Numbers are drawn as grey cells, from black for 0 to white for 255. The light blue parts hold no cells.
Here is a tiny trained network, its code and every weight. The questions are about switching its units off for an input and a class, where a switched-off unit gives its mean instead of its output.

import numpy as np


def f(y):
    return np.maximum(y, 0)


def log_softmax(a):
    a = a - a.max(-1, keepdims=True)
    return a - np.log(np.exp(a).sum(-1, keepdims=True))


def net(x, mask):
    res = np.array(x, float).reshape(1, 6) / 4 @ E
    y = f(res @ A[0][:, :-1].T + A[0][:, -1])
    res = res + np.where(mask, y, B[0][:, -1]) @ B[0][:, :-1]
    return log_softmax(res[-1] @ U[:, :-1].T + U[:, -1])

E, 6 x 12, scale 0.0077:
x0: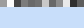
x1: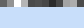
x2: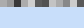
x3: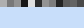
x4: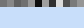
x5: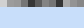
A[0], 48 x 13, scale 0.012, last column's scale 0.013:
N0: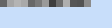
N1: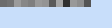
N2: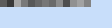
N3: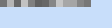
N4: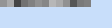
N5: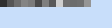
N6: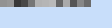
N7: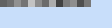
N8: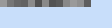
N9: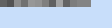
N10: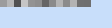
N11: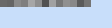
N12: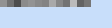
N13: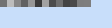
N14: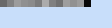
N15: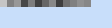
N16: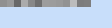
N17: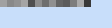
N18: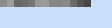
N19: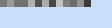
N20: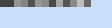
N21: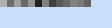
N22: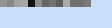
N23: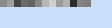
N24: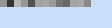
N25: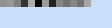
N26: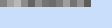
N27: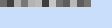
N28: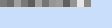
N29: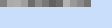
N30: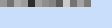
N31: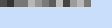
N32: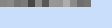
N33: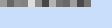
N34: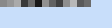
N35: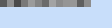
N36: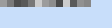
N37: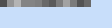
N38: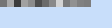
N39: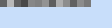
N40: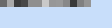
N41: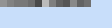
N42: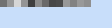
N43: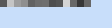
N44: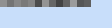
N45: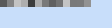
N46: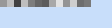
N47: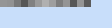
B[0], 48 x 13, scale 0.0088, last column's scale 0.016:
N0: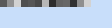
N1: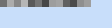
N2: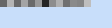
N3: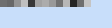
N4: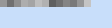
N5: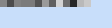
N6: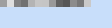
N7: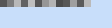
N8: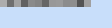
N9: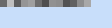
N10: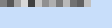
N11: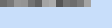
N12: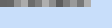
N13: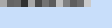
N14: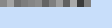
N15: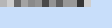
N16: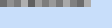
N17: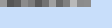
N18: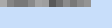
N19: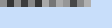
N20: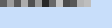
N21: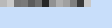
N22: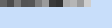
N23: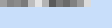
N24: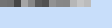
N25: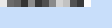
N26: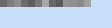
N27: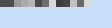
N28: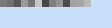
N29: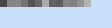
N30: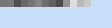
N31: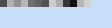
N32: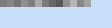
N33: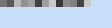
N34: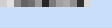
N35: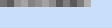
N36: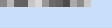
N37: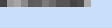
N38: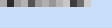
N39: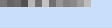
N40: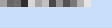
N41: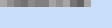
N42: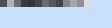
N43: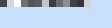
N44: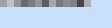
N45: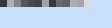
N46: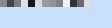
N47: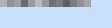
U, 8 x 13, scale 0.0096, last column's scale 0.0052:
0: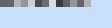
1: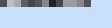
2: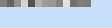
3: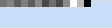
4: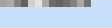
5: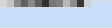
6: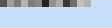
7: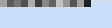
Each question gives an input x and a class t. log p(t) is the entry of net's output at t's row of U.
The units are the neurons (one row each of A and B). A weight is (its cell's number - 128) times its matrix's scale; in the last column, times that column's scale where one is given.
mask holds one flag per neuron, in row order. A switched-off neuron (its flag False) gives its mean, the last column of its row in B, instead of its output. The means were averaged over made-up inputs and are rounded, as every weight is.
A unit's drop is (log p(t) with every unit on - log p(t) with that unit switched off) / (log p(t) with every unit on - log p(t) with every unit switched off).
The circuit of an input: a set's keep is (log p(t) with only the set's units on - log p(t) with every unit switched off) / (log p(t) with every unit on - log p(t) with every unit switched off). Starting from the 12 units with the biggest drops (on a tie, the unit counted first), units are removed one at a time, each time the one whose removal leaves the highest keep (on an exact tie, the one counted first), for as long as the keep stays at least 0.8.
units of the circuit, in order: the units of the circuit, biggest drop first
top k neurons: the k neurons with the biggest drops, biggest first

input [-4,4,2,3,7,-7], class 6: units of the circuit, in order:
N31
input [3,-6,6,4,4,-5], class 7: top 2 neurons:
N40; N19
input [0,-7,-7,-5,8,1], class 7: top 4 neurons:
N19; N40; N39; N5
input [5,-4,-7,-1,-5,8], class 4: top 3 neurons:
N36; N6; N23
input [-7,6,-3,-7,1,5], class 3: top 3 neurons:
N24; N28; N30
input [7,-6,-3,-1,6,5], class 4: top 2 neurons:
N23; N6
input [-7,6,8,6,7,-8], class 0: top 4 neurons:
N27; N33; N31; N7
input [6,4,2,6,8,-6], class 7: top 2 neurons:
N19; N5
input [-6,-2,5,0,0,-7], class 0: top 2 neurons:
N33; N27
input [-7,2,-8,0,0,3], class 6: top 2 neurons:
N20; N2
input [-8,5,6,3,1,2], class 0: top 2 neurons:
N27; N33
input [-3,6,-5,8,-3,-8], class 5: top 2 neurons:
N34; N21
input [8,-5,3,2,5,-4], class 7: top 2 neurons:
N19; N25
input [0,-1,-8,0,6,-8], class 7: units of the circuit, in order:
N5
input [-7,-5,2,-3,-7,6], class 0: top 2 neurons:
N27; N33
